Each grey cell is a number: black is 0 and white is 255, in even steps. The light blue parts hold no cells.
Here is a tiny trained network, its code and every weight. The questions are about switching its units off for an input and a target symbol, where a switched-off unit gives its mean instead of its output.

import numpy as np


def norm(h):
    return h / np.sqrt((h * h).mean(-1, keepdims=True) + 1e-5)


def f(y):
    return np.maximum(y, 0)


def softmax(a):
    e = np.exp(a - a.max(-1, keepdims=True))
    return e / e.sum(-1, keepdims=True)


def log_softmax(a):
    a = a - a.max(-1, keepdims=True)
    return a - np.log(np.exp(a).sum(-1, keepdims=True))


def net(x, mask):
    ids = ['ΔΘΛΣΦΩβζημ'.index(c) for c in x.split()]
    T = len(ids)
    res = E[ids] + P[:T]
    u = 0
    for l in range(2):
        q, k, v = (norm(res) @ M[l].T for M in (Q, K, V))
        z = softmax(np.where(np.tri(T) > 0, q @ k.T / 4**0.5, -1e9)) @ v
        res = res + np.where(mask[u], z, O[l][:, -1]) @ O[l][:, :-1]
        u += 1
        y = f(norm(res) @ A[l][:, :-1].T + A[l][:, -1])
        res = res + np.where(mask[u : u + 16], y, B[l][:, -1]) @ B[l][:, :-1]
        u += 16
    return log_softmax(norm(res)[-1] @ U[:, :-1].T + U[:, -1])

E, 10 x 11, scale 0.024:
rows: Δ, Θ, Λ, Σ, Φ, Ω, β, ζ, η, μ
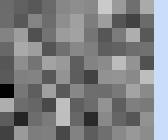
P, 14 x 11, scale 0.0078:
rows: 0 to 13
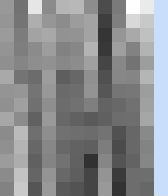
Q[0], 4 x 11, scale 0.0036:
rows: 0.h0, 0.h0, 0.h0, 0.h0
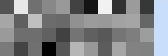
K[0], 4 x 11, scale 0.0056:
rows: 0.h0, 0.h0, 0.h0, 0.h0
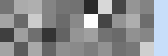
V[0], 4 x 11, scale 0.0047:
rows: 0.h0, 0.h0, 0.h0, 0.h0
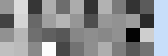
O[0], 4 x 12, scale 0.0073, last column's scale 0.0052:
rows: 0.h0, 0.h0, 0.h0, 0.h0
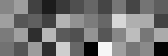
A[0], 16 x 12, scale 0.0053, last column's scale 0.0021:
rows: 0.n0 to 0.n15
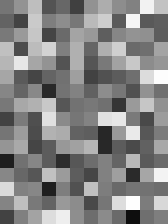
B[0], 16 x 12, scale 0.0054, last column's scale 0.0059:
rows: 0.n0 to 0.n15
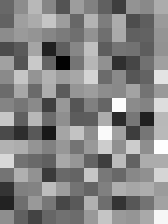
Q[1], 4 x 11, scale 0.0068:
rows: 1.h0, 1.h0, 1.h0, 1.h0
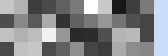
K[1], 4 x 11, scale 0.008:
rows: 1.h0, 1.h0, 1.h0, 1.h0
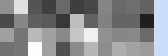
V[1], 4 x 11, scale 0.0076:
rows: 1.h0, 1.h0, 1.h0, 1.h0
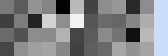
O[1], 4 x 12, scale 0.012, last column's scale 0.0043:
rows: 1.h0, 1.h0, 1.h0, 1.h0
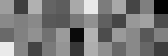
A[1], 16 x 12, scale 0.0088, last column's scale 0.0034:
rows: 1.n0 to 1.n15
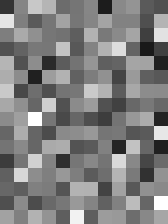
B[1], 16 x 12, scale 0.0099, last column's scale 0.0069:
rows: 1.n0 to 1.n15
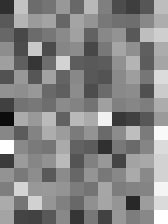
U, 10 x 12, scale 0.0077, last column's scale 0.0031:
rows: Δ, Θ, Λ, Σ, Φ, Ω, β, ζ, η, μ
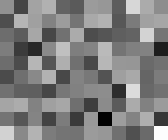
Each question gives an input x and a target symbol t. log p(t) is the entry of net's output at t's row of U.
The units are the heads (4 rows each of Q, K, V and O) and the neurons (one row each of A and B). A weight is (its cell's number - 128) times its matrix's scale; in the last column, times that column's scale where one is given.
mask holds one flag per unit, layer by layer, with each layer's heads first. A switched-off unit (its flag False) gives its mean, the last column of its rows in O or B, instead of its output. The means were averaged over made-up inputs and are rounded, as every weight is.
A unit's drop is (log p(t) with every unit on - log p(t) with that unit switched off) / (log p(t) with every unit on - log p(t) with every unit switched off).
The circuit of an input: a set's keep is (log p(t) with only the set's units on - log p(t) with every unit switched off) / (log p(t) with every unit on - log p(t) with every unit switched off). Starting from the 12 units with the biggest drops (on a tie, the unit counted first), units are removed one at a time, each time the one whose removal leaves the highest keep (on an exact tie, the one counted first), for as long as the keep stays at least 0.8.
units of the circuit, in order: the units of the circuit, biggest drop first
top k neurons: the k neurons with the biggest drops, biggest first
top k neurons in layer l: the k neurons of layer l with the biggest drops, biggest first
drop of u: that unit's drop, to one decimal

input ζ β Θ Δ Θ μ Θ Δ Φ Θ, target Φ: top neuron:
[1.n3]
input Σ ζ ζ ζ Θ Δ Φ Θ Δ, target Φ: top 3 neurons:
[0.n8; 0.n5; 1.n3]
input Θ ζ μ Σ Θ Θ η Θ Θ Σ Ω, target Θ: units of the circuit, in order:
[0.n0; 1.n8]
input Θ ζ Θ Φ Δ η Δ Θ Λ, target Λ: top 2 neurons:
[0.n5; 1.n14]
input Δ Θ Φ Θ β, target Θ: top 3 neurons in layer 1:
[1.n13; 1.n15; 1.n14]
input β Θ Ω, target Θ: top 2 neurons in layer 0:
[0.n0; 0.n15]
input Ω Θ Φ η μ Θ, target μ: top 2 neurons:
[0.n5; 0.n11]
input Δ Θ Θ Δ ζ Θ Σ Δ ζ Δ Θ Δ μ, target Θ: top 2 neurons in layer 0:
[0.n15; 0.n11]
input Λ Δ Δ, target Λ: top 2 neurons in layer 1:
[1.n15; 1.n9]
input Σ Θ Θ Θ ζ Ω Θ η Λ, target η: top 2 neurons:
[0.n9; 1.n2]
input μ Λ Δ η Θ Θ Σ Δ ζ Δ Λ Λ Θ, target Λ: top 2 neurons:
[0.n9; 1.n15]
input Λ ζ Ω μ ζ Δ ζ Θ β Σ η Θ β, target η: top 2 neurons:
[0.n9; 1.n4]
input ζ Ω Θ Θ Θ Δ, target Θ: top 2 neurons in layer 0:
[0.n10; 0.n15]
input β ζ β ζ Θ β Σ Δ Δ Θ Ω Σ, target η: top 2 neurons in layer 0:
[0.n10; 0.n4]
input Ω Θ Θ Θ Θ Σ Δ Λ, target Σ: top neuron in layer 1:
[1.n15]
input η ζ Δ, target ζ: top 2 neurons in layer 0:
[0.n5; 0.n8]
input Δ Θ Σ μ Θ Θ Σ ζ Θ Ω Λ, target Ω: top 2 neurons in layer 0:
[0.n9; 0.n4]
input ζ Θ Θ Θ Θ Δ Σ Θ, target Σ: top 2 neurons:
[1.n15; 0.n4]
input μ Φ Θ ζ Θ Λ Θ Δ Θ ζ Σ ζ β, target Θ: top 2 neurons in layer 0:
[0.n15; 0.n4]
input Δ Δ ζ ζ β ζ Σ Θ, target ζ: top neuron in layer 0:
[0.n10]
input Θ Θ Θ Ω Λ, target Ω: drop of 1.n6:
0.2
